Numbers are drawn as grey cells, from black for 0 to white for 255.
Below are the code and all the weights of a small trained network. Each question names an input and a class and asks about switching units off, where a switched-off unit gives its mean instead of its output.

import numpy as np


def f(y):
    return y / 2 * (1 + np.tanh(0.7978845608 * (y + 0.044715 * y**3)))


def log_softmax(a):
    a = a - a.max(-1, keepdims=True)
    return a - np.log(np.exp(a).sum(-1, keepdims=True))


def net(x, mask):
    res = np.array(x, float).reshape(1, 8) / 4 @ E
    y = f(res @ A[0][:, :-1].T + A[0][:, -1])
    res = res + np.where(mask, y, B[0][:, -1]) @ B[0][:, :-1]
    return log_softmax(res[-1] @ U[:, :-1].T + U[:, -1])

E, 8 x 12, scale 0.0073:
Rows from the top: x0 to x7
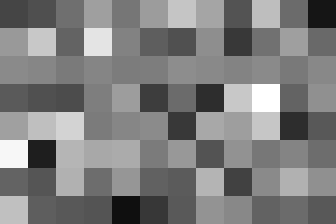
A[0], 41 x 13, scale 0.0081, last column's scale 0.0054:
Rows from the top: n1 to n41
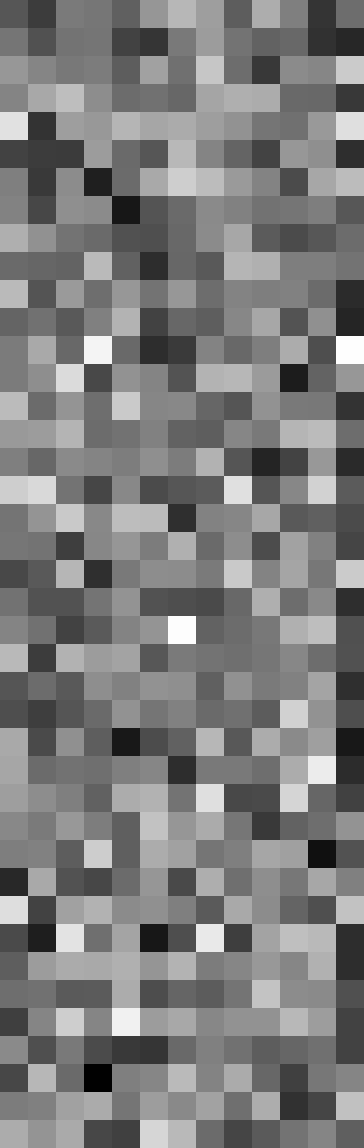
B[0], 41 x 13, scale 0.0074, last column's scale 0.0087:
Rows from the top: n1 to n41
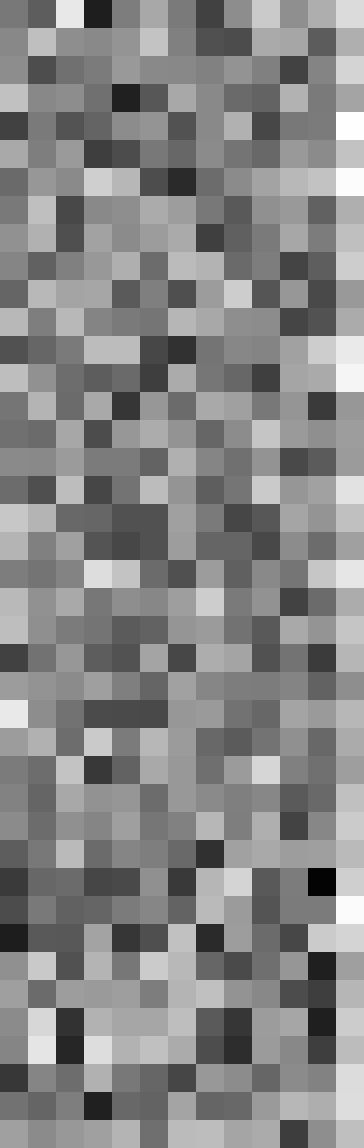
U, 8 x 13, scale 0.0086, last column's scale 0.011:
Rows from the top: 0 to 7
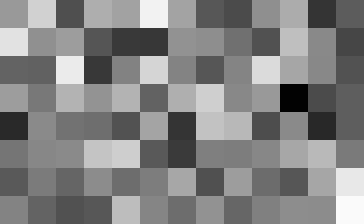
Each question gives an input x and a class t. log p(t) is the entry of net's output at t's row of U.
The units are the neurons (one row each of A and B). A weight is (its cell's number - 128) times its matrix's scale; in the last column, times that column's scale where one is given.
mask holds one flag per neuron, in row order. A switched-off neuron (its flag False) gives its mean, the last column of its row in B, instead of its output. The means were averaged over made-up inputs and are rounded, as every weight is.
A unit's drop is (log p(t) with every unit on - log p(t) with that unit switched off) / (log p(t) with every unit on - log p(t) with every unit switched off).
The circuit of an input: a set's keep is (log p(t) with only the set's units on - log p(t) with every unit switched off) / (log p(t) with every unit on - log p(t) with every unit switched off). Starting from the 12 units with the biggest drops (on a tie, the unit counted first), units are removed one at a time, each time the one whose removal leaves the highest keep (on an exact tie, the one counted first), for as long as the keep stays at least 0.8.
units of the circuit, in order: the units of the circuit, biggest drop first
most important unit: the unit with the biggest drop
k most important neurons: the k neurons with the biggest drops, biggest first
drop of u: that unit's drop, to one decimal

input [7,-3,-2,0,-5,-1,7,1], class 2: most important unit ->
n1
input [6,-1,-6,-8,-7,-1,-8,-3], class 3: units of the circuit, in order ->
[n41; n30]
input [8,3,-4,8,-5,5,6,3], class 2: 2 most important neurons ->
[n1; n31]
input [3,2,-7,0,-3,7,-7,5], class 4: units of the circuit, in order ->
[n33; n24]
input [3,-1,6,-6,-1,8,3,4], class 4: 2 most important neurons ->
[n5; n24]
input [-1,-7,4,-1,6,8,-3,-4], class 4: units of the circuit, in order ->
[n5; n33]
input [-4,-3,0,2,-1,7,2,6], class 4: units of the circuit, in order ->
[n24; n33]
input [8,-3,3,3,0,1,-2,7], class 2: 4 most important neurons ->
[n1; n31; n37; n40]
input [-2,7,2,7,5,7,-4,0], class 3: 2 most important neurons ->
[n10; n12]
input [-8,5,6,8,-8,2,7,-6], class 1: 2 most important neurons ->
[n26; n23]
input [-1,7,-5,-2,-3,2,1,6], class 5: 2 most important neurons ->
[n13; n37]
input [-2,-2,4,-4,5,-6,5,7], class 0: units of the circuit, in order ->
[n38; n27]
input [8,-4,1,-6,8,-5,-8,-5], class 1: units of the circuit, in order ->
[n14; n19]
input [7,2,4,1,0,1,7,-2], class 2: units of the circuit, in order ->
[n1]
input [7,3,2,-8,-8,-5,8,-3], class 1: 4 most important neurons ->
[n26; n6; n23; n20]
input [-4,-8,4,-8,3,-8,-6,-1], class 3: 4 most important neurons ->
[n41; n30; n5; n3]
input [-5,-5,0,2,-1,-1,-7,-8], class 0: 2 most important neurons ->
[n37; n35]
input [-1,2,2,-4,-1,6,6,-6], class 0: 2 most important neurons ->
[n37; n32]
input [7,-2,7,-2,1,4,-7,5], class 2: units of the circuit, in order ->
[n1; n31]
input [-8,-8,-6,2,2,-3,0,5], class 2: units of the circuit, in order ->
[n18]
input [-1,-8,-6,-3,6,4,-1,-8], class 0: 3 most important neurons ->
[n37; n35; n13]
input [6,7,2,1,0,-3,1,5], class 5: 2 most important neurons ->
[n13; n18]
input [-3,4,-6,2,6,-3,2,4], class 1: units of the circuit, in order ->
[n4; n14]
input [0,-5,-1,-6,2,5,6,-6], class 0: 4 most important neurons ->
[n37; n35; n13; n15]
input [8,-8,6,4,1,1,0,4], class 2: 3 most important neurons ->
[n1; n13; n40]
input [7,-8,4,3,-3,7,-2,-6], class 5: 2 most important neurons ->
[n7; n21]
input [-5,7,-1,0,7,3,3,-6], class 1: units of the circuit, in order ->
[n19]
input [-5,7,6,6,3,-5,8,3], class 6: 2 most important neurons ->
[n34; n7]
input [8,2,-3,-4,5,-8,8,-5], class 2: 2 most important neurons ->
[n1; n40]
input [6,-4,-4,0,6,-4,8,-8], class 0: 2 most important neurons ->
[n37; n35]
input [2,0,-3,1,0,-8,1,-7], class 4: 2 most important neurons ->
[n32; n38]
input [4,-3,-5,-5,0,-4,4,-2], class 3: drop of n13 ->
0.2
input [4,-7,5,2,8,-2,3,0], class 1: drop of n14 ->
0.3
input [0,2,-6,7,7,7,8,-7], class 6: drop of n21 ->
0.0
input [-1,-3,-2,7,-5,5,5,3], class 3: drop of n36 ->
0.1
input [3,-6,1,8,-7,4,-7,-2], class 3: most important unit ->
n10
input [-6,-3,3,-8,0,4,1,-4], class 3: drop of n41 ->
0.2
